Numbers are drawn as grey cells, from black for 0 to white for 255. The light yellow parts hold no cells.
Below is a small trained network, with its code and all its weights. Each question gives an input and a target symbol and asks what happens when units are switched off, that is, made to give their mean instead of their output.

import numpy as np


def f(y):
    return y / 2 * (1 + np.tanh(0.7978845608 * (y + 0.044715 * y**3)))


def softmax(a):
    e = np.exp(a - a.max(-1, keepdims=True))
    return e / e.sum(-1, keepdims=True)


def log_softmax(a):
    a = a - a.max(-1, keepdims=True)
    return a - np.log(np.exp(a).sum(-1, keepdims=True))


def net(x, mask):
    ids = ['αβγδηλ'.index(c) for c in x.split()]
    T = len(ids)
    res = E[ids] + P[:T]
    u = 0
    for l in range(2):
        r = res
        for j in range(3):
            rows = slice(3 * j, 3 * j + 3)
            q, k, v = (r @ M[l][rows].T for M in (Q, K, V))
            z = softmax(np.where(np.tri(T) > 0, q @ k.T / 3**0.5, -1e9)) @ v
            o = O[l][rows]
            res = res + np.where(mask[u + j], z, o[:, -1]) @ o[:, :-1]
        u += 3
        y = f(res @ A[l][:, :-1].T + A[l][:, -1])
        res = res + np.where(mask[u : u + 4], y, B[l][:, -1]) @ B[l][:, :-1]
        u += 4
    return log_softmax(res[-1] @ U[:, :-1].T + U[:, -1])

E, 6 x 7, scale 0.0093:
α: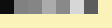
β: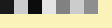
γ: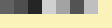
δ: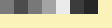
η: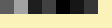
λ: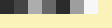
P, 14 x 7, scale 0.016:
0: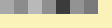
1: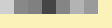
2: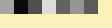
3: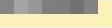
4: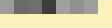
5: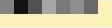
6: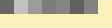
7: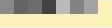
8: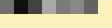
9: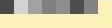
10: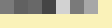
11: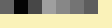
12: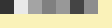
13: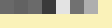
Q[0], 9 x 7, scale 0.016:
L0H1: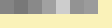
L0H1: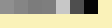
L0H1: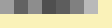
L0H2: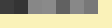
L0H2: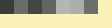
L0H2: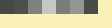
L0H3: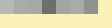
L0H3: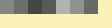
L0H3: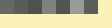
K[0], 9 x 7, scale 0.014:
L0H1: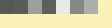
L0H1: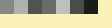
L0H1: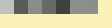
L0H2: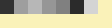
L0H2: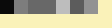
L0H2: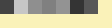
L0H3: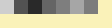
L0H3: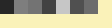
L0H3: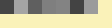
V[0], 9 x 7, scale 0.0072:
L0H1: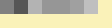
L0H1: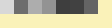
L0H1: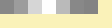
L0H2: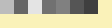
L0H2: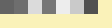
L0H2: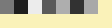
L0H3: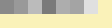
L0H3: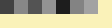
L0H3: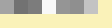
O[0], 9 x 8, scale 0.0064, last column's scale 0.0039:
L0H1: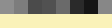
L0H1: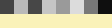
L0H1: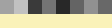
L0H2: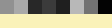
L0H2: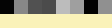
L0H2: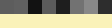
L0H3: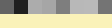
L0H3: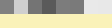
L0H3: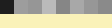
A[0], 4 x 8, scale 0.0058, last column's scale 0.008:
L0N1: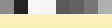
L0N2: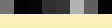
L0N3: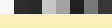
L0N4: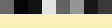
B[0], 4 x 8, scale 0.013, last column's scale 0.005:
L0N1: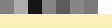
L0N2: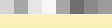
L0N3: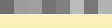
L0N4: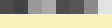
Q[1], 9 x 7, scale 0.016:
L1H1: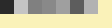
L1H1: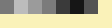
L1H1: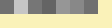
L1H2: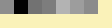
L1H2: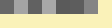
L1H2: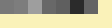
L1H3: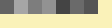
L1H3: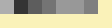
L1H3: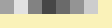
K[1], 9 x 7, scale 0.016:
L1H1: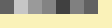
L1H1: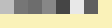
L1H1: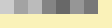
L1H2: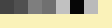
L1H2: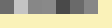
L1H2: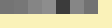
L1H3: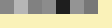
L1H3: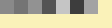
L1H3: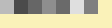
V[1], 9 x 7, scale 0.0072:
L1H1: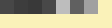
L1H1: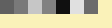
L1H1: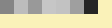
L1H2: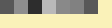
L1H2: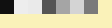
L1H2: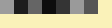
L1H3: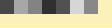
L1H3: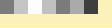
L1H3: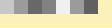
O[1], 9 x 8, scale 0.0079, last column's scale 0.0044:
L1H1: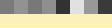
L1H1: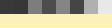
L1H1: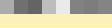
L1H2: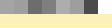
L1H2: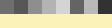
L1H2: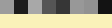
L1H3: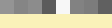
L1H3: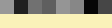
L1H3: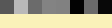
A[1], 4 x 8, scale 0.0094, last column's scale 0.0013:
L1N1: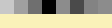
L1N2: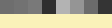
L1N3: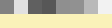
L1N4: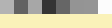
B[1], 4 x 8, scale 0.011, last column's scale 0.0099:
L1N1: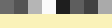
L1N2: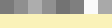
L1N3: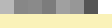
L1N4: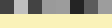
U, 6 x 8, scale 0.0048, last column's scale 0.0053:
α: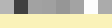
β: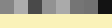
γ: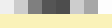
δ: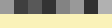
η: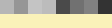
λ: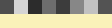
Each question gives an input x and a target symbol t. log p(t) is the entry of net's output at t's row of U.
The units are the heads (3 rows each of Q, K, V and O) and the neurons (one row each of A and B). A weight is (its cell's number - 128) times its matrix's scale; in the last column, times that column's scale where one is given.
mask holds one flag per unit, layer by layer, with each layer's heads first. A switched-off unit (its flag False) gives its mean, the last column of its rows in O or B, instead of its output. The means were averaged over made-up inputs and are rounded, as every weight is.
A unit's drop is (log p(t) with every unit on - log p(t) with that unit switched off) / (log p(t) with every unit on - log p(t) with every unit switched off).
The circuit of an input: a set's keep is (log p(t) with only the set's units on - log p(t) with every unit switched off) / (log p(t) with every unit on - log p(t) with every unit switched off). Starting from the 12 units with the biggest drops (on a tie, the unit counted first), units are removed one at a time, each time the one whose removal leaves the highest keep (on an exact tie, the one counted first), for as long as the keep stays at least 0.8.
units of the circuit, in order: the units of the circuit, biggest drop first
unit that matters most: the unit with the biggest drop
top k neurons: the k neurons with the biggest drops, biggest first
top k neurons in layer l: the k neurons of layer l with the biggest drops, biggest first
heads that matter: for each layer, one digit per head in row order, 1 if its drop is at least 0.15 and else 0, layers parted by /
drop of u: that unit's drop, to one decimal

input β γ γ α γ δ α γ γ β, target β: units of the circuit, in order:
[L0H2 L1H2 L1H1]
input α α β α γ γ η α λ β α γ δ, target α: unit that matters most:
L1H2
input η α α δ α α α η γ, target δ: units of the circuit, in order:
[L1H3 L0N4 L1H2]
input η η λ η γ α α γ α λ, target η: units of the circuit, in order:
[L0H2 L1N1 L1H1 L1H2]
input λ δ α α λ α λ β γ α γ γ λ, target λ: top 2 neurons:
[L1N4 L0N2]
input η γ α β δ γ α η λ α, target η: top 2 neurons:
[L1N1 L0N3]
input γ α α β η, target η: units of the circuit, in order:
[L1N1 L0N1 L1H2]
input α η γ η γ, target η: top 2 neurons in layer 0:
[L0N4 L0N3]
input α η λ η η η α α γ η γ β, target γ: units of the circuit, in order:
[L0H2 L1H1]
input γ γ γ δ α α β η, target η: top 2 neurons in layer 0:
[L0N4 L0N1]
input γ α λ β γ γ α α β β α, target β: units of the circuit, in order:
[L0H2 L1H3 L1H2]
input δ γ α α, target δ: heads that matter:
010 / 001
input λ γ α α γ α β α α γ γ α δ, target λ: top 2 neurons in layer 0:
[L0N2 L0N4]
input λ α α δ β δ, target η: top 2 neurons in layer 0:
[L0N2 L0N4]
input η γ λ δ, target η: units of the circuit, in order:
[L0H2 L1N1 L1H1]
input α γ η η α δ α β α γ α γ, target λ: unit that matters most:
L0N4
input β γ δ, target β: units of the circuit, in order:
[L0N1 L0H2 L1H2]
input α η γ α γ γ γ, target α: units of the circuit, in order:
[L1H2 L0H2 L1H1]
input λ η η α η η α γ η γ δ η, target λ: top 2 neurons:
[L0N4 L0N1]
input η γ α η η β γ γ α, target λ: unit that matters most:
L0N4
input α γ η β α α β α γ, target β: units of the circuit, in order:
[L0H2 L0N1 L1H2]
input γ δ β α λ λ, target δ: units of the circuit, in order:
[L1H3 L0H2]
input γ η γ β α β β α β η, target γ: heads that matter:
100 / 001
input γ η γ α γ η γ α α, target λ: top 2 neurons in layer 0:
[L0N1 L0N4]
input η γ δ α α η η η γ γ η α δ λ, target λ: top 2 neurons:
[L1N4 L0N1]
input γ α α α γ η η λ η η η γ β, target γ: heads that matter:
000 / 001
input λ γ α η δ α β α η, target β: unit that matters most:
L0H1
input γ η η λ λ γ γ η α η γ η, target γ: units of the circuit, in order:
[L0H1 L0H2 L1H1]
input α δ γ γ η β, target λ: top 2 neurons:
[L0N4 L1N3]
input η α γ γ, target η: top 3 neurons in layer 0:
[L0N3 L0N4 L0N1]
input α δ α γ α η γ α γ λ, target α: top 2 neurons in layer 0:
[L0N4 L0N1]
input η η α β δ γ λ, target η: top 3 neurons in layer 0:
[L0N3 L0N4 L0N1]
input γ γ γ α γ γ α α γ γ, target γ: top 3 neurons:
[L0N1 L0N4 L1N3]
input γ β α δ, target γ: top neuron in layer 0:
[L0N1]
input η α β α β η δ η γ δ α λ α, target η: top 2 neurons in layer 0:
[L0N3 L0N4]
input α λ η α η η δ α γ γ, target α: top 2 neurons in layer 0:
[L0N4 L0N1]
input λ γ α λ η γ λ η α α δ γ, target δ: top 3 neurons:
[L0N4 L0N1 L1N2]
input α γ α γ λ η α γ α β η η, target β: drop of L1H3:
0.0
